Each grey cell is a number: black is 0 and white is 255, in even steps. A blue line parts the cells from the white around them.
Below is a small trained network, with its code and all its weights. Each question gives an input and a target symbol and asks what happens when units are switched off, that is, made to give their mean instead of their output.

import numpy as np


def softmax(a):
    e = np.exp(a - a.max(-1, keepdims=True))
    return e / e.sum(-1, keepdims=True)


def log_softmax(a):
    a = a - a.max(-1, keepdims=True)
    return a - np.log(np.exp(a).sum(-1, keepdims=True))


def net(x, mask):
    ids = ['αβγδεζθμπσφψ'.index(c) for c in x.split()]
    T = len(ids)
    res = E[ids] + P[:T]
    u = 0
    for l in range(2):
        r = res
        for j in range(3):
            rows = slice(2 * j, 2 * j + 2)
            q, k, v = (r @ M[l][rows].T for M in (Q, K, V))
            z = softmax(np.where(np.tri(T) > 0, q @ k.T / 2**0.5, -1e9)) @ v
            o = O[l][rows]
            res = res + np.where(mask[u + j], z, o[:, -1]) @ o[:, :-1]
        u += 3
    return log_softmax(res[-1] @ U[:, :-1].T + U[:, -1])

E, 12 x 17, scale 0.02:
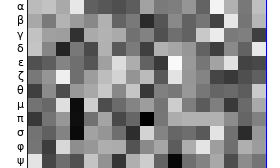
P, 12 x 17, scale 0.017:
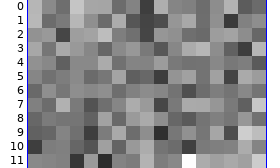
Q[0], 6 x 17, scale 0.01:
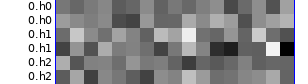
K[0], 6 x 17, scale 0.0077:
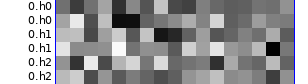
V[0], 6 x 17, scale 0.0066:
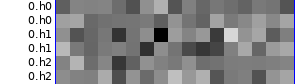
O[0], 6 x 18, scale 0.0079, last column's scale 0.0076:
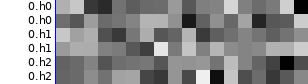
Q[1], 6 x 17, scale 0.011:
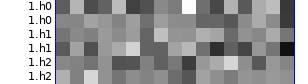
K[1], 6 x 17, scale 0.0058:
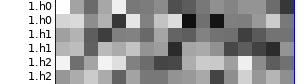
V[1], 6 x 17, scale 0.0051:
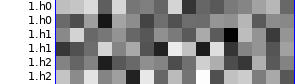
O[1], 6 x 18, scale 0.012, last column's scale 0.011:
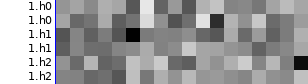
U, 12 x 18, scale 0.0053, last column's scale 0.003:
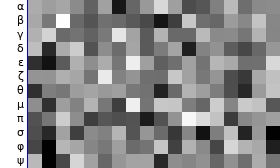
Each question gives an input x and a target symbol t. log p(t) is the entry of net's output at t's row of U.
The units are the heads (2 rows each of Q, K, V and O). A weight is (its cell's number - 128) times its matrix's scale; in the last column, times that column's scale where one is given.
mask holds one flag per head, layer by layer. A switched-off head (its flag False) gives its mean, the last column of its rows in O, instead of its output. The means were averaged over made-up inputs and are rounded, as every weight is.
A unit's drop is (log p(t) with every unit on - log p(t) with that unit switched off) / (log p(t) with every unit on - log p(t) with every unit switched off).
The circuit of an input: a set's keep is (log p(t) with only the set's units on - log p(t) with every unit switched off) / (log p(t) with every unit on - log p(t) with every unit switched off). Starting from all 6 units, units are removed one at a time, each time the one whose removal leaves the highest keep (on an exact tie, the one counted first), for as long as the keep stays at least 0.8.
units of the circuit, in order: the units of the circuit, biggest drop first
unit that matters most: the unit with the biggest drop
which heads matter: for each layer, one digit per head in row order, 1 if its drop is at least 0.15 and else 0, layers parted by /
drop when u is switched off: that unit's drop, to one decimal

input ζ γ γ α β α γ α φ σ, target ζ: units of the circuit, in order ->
1.h1; 0.h1; 1.h0
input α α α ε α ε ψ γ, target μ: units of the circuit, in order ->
0.h1
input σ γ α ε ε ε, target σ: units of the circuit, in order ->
0.h1; 1.h0
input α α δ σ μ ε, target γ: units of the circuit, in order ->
0.h0; 0.h1; 1.h0
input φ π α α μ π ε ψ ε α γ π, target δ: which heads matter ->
000 / 100
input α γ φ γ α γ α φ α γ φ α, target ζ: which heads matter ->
000 / 010
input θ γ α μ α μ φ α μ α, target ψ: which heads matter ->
010 / 100
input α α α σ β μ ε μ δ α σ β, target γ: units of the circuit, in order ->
1.h0; 1.h1
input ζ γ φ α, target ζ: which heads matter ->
010 / 010
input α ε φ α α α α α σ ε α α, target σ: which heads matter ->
110 / 000
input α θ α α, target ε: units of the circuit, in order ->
0.h1; 1.h0
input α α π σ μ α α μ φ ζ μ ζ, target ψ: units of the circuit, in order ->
1.h0; 0.h1
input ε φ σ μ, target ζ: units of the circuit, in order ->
1.h1; 0.h1
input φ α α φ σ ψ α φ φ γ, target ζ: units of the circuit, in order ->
1.h1
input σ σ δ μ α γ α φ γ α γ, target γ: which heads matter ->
000 / 100
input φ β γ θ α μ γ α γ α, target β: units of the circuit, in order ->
1.h1; 0.h1
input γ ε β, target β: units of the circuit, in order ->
1.h2; 0.h2
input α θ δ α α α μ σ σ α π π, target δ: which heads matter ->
001 / 100
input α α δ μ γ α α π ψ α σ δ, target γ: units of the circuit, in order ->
1.h1; 0.h1
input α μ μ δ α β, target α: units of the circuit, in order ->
1.h0
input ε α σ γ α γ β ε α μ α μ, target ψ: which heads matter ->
000 / 100
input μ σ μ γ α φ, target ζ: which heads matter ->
000 / 010
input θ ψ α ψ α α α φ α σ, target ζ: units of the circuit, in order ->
1.h1; 0.h1
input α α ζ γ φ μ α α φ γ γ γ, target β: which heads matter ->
010 / 010
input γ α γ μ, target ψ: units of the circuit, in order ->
1.h0; 0.h1
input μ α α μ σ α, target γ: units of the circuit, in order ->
1.h1; 1.h0
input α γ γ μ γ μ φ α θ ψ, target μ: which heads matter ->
010 / 000
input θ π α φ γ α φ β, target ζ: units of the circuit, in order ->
1.h1
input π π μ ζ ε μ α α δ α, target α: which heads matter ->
000 / 101
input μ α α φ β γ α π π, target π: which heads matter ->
001 / 001
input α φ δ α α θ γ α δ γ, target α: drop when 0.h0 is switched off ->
0.1
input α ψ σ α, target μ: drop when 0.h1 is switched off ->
0.9
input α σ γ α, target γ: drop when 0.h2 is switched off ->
0.2
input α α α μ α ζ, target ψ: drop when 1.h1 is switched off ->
0.2
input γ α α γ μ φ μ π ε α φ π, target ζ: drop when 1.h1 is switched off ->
0.8
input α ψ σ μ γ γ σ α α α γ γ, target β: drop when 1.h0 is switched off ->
0.1
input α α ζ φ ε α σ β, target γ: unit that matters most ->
1.h1
